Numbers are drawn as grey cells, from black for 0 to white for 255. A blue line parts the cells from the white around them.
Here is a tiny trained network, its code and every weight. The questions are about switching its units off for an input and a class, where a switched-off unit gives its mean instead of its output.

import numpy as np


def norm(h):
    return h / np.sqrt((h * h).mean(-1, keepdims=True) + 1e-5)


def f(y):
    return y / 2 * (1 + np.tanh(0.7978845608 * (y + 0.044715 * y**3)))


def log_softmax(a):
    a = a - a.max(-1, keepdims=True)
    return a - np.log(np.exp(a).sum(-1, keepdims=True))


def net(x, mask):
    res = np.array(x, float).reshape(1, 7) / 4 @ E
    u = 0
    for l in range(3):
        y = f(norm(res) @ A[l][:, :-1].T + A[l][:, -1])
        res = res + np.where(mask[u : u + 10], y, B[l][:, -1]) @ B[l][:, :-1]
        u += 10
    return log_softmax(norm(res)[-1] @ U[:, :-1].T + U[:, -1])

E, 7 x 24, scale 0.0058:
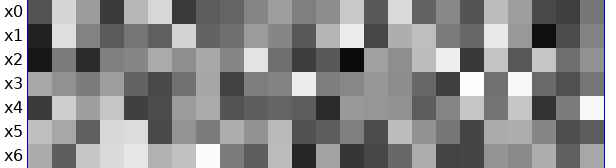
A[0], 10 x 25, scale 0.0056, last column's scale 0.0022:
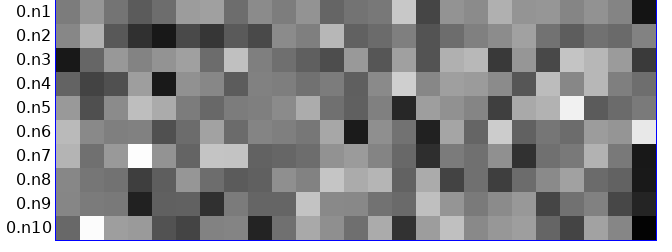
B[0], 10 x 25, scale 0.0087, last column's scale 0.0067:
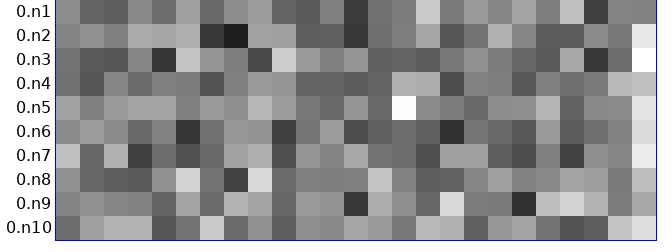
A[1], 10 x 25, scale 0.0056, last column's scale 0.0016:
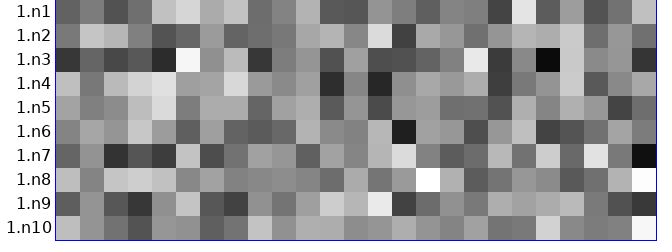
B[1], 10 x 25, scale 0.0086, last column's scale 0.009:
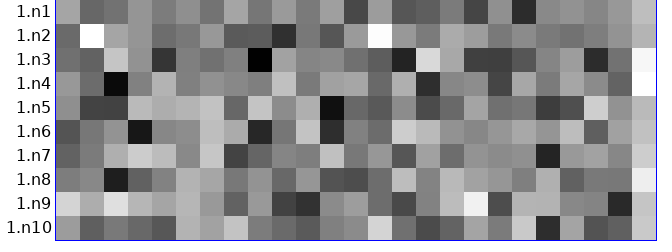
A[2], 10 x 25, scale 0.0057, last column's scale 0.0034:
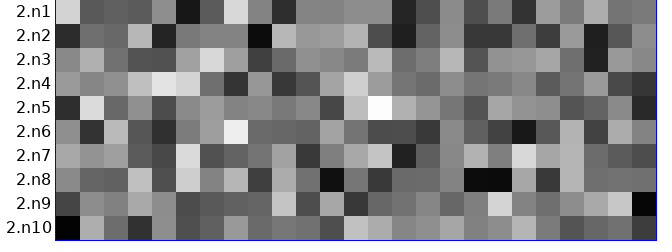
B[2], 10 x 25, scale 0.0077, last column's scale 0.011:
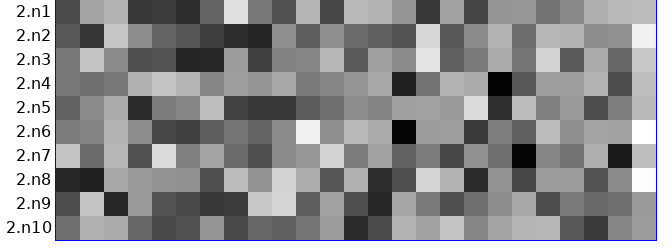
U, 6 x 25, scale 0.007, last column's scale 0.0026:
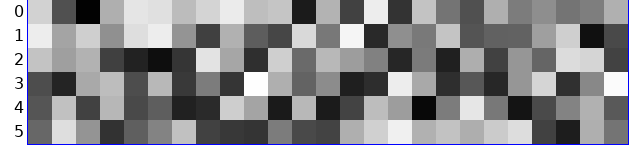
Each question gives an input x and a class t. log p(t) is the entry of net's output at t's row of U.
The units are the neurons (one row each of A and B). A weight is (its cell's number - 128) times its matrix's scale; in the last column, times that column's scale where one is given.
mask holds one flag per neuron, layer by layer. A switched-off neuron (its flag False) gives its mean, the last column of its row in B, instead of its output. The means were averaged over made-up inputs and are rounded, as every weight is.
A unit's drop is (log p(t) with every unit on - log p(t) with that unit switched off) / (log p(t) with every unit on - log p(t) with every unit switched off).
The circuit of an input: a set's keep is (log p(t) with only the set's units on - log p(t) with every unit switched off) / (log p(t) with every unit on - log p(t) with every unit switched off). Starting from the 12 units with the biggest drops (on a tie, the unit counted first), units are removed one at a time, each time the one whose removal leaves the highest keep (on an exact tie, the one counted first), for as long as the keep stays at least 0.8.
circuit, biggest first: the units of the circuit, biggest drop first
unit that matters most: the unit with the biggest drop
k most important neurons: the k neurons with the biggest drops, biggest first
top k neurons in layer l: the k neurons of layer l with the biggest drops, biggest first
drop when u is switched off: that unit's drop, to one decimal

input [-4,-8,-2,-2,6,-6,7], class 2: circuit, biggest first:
[0.n7]
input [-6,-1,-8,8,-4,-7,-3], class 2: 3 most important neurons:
[0.n6; 0.n7; 2.n1]
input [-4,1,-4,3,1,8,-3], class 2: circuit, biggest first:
[0.n6; 2.n1]
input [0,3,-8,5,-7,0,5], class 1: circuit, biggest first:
[1.n3; 2.n8]
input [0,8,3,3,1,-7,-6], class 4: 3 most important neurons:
[0.n2; 0.n4; 2.n9]
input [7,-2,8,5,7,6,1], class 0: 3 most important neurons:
[0.n5; 1.n4; 1.n5]
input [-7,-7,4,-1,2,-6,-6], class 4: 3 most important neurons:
[0.n4; 0.n6; 0.n2]
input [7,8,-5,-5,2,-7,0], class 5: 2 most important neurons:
[0.n10; 1.n6]
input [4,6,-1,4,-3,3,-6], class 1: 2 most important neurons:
[0.n8; 1.n9]
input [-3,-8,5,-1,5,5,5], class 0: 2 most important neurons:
[0.n5; 1.n4]
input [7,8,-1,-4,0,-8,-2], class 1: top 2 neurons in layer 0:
[0.n8; 0.n9]
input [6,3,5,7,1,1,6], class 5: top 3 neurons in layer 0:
[0.n10; 0.n3; 0.n4]
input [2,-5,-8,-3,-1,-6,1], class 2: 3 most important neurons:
[0.n6; 2.n1; 0.n7]
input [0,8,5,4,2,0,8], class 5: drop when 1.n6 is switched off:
0.1
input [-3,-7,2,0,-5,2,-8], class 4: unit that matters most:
0.n4
